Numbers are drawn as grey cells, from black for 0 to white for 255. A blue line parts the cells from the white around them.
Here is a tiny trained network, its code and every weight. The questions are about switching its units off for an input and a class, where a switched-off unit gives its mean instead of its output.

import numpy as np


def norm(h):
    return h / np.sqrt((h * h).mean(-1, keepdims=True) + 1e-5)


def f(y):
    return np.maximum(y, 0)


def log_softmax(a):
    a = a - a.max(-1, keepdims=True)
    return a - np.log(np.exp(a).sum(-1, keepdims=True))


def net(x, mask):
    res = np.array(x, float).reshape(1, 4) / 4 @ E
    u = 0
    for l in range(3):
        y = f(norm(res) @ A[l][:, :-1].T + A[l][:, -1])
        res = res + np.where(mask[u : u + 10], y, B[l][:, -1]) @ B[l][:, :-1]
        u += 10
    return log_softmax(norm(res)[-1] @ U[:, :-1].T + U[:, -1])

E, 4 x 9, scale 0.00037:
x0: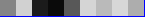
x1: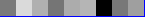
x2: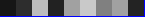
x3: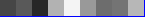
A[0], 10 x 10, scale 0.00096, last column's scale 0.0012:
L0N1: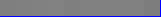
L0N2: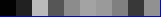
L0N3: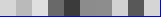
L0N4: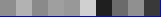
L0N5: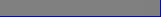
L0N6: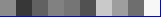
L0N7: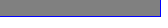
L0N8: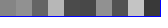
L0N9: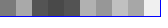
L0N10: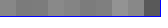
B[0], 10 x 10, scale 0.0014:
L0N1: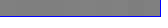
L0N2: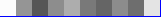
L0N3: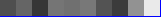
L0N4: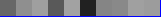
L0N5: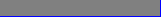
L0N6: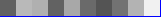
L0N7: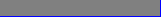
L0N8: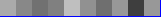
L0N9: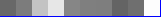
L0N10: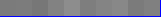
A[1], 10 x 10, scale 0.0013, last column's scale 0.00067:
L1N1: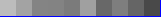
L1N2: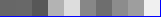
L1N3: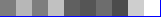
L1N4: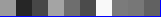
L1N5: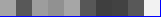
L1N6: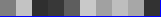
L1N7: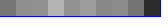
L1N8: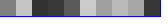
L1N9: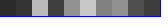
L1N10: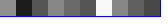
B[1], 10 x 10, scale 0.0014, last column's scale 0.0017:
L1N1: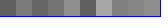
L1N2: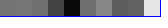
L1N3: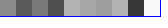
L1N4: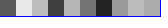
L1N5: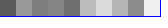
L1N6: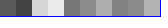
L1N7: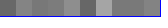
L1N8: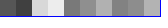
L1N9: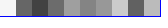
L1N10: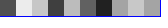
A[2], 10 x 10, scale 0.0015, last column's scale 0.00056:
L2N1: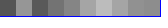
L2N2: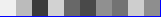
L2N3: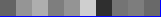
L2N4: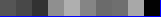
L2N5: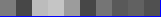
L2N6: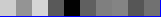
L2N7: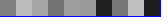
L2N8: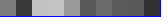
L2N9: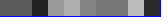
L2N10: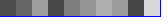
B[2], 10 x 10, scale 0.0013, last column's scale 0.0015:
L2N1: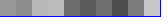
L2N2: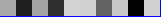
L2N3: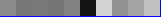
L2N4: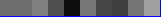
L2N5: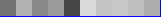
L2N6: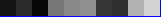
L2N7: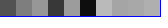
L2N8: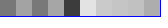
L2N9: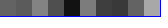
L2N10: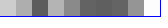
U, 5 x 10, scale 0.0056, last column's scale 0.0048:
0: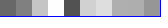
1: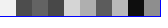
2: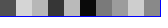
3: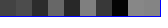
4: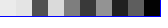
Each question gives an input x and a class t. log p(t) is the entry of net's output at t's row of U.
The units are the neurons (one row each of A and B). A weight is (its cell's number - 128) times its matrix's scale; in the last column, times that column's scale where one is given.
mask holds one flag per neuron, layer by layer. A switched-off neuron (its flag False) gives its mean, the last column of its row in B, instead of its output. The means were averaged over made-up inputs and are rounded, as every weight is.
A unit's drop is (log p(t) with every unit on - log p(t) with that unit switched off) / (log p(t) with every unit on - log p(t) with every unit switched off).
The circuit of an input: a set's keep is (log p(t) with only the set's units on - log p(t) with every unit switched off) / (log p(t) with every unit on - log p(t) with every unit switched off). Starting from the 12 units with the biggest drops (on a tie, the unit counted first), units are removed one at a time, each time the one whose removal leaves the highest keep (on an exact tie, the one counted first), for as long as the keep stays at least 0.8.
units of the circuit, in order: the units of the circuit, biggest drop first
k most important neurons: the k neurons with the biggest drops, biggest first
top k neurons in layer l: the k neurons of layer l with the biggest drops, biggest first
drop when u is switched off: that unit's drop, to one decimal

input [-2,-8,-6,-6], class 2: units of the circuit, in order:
(L1N4, L1N10)
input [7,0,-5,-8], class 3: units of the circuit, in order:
(L2N6)
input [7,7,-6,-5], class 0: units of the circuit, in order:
(L1N8, L1N6)
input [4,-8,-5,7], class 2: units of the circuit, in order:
(L1N4, L1N10)
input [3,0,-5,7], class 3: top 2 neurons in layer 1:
(L1N9, L1N2)
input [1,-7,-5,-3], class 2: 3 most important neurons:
(L1N4, L1N10, L0N2)
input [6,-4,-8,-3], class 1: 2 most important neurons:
(L2N2, L1N5)
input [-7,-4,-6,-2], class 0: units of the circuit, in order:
(L2N5, L2N8)
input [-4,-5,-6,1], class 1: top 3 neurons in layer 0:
(L0N9, L0N6, L0N8)
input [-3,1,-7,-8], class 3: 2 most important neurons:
(L2N6, L0N2)
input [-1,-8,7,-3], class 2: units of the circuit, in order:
(L1N10, L1N4)
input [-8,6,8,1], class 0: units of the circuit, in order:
(L2N8, L2N5)
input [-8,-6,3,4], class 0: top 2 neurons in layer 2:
(L2N8, L2N5)
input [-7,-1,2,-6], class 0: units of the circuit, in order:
(L2N8)
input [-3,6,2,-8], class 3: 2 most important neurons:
(L2N6, L0N6)
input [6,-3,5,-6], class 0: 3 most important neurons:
(L1N8, L1N6, L1N2)
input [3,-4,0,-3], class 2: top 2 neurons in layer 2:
(L2N9, L2N4)
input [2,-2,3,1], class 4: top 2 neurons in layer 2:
(L2N2, L2N10)
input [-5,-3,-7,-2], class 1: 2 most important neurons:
(L2N2, L0N9)
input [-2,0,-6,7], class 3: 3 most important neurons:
(L2N9, L0N2, L2N4)
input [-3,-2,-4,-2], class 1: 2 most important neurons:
(L0N9, L1N8)
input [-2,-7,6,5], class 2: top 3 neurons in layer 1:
(L1N10, L1N4, L1N3)
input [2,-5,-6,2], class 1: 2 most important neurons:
(L2N2, L0N6)
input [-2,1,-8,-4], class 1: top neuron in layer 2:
(L2N2)
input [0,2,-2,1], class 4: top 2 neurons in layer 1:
(L1N3, L1N9)
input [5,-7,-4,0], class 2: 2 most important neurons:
(L1N4, L1N10)
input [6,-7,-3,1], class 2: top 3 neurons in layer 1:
(L1N4, L1N10, L1N5)
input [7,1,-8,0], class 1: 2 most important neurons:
(L2N2, L1N5)
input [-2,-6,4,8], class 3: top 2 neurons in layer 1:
(L1N2, L1N3)
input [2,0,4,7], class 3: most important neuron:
(L1N3)
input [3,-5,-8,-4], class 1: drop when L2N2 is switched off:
0.9
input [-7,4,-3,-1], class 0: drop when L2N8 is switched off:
0.0
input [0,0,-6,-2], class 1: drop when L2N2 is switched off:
0.1
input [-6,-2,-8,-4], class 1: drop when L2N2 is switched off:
1.2
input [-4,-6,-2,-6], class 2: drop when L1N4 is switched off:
0.8
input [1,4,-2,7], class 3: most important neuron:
(L0N6)
